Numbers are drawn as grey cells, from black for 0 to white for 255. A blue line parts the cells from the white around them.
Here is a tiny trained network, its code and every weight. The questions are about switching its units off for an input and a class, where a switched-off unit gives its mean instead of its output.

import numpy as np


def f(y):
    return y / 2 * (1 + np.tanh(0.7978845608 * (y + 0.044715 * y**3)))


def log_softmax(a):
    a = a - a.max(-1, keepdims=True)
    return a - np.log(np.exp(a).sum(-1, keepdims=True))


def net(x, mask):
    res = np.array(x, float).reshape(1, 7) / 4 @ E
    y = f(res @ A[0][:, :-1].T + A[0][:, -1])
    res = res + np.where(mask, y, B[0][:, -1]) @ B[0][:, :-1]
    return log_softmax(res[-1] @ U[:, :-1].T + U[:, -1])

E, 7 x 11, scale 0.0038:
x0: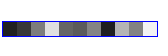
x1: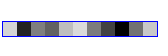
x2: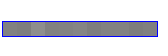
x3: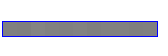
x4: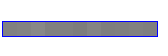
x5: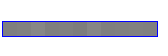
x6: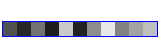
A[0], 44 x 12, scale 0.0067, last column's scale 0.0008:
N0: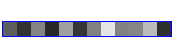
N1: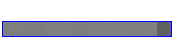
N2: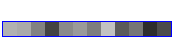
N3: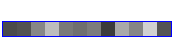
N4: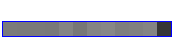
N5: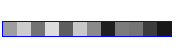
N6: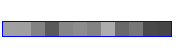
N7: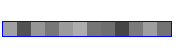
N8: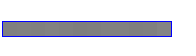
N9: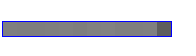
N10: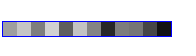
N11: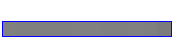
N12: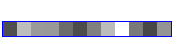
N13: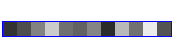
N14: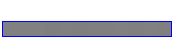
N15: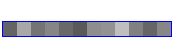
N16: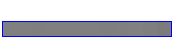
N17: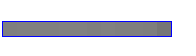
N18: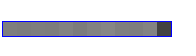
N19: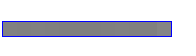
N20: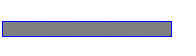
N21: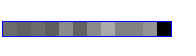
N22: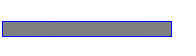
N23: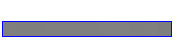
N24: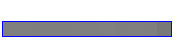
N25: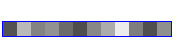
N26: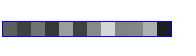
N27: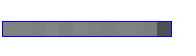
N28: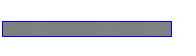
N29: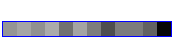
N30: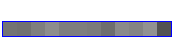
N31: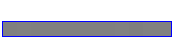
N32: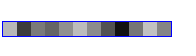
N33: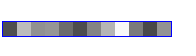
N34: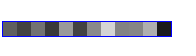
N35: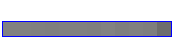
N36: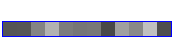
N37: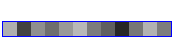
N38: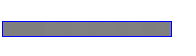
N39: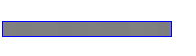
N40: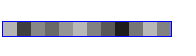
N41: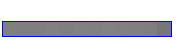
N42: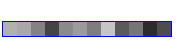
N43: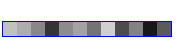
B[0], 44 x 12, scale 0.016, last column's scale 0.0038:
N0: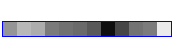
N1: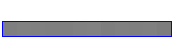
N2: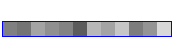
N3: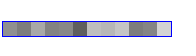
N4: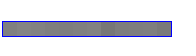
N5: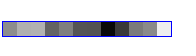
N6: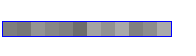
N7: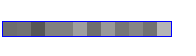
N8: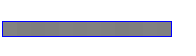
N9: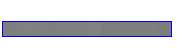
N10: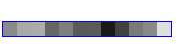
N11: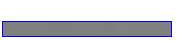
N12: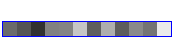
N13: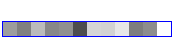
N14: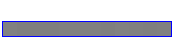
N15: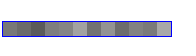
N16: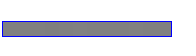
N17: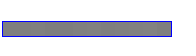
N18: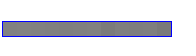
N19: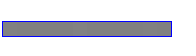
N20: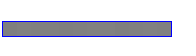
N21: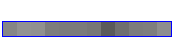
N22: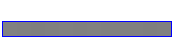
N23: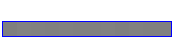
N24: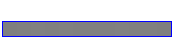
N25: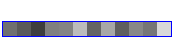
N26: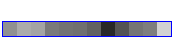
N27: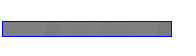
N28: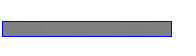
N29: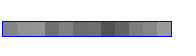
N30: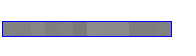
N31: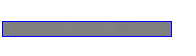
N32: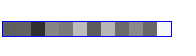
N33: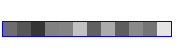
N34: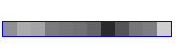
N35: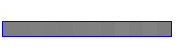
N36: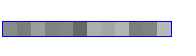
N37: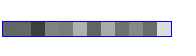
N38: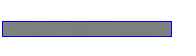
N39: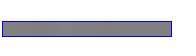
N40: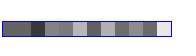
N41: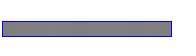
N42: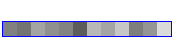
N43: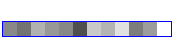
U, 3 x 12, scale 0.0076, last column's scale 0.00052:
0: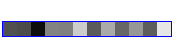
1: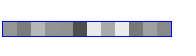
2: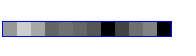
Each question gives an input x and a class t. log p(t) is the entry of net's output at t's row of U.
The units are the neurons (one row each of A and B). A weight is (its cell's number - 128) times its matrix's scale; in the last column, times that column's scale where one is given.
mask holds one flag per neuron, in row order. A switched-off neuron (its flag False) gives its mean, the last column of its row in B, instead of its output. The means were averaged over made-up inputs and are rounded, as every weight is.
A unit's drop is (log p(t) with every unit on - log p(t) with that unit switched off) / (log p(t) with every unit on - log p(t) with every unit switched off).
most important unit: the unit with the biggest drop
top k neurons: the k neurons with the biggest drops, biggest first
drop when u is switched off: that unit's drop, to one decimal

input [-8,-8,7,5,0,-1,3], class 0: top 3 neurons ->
[N12; N33; N25]
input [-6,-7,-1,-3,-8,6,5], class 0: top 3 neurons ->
[N12; N33; N25]
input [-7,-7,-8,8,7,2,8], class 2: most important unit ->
N0
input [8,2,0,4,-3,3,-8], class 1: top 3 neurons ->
[N13; N3; N36]
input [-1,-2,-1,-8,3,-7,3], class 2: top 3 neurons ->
[N32; N40; N37]
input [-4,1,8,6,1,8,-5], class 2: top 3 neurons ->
[N13; N5; N10]
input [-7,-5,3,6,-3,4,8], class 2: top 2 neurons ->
[N0; N26]
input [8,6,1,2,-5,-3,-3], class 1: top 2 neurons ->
[N13; N3]
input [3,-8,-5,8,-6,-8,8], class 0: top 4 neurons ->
[N12; N33; N25; N5]
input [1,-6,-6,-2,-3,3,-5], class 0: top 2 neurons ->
[N12; N33]
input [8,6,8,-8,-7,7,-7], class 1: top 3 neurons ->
[N13; N3; N36]
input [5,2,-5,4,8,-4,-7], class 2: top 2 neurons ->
[N5; N10]
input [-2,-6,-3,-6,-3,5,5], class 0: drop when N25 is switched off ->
0.1
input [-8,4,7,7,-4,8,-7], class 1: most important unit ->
N43
